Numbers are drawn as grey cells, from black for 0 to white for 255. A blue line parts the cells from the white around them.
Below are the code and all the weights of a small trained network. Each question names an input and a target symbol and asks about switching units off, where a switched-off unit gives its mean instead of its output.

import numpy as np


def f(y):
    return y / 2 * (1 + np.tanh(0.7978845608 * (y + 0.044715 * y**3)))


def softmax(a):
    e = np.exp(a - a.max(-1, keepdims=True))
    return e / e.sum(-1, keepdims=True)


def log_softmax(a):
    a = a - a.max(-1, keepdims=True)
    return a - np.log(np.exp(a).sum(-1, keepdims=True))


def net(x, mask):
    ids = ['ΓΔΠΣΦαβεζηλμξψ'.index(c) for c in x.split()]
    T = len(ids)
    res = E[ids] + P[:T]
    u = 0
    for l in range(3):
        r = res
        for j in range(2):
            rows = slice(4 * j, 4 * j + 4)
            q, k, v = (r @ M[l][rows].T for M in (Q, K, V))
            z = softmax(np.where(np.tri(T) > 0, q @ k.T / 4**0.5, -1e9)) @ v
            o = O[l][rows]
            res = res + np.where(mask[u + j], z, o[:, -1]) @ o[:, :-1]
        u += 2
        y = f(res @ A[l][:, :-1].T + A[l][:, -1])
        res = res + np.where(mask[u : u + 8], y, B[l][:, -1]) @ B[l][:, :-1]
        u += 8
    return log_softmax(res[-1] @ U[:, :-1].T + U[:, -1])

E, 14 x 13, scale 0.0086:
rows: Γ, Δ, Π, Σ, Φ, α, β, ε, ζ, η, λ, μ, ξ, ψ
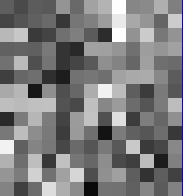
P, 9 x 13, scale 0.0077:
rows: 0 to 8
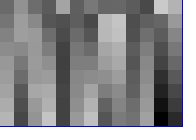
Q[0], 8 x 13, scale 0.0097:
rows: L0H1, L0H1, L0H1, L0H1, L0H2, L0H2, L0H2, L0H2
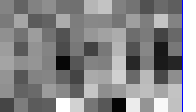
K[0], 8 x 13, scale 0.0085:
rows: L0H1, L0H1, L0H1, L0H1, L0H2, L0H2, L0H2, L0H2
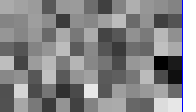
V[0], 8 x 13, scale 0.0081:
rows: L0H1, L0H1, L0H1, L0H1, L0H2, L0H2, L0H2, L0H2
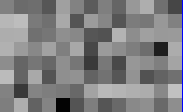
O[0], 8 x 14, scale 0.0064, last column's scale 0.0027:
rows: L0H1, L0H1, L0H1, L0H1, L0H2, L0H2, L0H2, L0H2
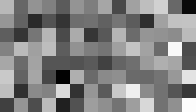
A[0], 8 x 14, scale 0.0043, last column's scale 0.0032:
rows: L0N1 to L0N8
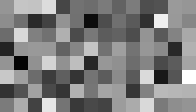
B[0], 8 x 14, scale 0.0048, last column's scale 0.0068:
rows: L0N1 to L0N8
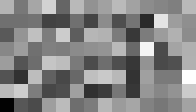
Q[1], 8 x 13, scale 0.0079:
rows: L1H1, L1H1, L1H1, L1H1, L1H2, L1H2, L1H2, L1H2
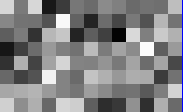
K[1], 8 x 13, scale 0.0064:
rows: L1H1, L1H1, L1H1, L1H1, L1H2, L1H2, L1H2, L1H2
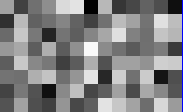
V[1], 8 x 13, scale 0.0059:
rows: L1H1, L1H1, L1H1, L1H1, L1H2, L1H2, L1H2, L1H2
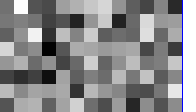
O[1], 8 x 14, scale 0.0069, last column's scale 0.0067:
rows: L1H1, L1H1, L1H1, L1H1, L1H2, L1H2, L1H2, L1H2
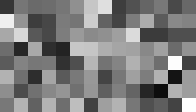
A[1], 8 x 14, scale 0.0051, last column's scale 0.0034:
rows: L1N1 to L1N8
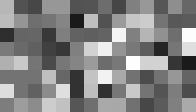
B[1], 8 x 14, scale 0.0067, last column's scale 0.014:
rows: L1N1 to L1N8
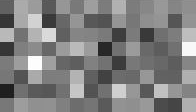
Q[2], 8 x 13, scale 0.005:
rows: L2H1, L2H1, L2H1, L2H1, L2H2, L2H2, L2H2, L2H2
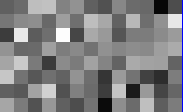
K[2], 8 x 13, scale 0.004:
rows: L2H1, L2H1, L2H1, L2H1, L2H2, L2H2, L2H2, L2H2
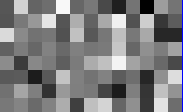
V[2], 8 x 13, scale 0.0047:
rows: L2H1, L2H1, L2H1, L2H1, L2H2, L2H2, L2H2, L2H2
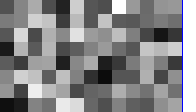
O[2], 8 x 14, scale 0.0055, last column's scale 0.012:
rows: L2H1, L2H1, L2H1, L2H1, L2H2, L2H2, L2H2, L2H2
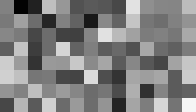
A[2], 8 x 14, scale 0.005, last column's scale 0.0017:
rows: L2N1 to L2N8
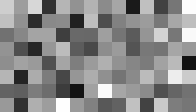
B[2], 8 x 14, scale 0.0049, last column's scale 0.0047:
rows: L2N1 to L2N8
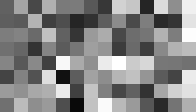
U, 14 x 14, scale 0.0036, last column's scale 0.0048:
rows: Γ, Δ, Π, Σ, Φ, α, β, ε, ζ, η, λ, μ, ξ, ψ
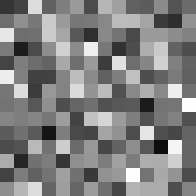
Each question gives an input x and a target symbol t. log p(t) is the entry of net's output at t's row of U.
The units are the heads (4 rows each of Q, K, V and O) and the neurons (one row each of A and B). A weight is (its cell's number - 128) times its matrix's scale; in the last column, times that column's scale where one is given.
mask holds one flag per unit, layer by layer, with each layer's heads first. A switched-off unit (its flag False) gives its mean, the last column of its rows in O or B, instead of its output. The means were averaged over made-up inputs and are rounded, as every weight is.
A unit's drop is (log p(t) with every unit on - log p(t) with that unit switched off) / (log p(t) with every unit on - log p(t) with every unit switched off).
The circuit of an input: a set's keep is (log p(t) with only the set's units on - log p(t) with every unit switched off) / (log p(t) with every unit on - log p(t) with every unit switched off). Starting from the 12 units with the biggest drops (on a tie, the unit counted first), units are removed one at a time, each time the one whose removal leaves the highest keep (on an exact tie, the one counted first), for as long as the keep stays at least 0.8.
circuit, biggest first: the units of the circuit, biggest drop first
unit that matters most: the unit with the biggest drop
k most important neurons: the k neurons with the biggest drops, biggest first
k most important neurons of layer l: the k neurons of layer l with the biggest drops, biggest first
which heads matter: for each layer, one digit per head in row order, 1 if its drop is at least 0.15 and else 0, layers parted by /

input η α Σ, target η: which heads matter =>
01 / 10 / 11
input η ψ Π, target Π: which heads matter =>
00 / 10 / 00
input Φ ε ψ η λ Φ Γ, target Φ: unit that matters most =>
L2H1
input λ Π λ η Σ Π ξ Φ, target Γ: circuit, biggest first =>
[L1H1; L0H2; L1H2]
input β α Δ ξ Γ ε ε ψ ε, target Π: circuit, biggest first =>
[L1H1; L1N4]
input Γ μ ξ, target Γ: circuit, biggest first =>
[L1H1; L2H1; L0H2; L0H1]
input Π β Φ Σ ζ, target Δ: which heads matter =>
01 / 10 / 00
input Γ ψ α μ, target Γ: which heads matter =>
11 / 01 / 11
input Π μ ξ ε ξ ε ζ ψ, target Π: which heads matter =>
10 / 10 / 00
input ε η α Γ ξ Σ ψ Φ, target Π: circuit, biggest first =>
[L1H1; L1N4; L0N5]
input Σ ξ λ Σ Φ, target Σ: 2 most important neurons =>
[L1N7; L1N2]
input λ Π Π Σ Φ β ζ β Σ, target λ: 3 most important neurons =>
[L1N6; L0N2; L1N4]
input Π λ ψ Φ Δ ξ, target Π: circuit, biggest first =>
[L0H1; L0N5; L1N4; L1H1]
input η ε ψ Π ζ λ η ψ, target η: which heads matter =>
01 / 01 / 11
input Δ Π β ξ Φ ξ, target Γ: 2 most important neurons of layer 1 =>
[L1N4; L1N3]
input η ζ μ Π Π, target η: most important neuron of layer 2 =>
[L2N2]
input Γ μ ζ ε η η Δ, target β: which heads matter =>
01 / 11 / 00
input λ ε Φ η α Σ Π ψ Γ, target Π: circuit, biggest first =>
[L1H1; L1N4; L0N5]
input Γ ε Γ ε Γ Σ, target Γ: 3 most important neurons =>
[L1N2; L1N6; L1N4]
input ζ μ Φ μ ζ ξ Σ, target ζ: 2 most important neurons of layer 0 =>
[L0N3; L0N4]
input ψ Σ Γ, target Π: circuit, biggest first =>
[L1H1; L1N4]
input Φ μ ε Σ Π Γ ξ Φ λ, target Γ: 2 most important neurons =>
[L0N5; L1N4]
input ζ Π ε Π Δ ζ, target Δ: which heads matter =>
01 / 00 / 00
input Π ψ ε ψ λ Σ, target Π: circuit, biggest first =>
[L1H1; L0H1; L0N5; L1N4]
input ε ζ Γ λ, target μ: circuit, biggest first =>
[L1H1; L0H2; L1H2]
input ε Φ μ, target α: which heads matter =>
01 / 10 / 00
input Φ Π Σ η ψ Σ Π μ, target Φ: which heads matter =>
01 / 10 / 11
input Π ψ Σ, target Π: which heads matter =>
10 / 10 / 00
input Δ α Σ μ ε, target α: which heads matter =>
00 / 10 / 00
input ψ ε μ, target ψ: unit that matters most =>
L2H2
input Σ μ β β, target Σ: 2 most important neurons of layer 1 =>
[L1N7; L1N2]
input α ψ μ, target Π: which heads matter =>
00 / 10 / 00
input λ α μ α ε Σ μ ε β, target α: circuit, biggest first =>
[L1H1; L0H2; L2H2]
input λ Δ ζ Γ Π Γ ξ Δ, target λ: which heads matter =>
10 / 11 / 11
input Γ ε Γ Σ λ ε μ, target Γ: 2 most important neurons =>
[L1N4; L0N2]
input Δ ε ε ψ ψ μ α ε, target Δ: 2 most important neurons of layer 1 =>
[L1N7; L1N8]
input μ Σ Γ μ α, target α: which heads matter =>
01 / 10 / 00
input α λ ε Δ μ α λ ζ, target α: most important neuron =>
[L1N5]
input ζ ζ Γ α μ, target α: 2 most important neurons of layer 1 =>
[L1N4; L1N8]
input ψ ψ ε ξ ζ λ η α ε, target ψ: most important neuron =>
[L0N6]
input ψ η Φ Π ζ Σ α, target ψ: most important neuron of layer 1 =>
[L1N2]
